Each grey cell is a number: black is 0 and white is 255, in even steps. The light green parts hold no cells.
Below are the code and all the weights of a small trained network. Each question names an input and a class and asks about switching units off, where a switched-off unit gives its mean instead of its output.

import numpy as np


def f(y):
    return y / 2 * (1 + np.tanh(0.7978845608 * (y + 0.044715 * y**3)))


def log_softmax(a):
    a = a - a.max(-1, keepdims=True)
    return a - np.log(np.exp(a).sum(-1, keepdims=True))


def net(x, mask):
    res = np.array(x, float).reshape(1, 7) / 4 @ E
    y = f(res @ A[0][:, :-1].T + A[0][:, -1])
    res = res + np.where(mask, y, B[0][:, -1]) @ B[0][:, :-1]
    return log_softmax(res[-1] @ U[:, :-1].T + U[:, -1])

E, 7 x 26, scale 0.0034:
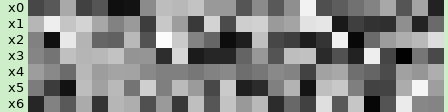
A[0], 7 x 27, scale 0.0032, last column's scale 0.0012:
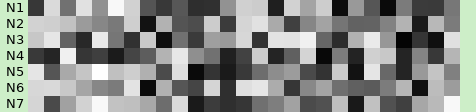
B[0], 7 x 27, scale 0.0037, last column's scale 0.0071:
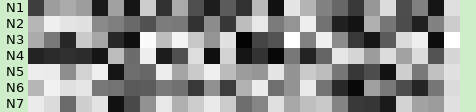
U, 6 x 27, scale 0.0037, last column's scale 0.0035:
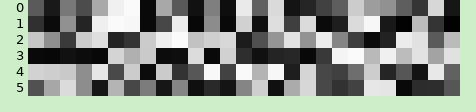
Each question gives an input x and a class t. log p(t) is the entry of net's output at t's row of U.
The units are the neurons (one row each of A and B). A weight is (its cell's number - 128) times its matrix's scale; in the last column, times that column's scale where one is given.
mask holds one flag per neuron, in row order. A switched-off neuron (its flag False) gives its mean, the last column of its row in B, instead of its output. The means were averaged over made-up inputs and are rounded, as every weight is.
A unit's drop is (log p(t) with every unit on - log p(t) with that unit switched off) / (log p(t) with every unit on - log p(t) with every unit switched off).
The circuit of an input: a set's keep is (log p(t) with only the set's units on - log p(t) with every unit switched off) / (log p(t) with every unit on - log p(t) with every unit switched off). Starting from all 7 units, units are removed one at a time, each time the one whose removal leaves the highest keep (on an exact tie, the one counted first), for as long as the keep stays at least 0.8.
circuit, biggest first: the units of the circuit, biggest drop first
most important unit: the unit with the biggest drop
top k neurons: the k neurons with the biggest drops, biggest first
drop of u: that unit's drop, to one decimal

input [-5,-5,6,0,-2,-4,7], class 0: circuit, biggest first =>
[N3, N1]
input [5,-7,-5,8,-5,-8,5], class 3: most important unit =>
N4
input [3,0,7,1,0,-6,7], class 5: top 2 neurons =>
[N6, N2]
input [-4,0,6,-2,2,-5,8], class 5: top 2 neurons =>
[N5, N7]
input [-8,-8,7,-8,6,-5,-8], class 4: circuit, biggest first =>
[N3, N4]
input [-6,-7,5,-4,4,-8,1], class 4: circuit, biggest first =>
[N4, N3]
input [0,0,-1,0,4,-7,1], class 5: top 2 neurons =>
[N5, N7]
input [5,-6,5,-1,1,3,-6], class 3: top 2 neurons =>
[N4, N3]
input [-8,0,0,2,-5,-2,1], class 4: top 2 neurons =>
[N4, N3]
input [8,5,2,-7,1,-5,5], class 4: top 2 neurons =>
[N1, N3]
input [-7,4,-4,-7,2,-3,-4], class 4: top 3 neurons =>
[N4, N2, N6]
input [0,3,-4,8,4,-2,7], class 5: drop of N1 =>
0.2
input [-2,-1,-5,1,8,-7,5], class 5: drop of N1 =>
0.1
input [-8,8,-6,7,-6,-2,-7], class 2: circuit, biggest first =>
[N3]
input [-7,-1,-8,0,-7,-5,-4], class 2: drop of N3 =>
3.8
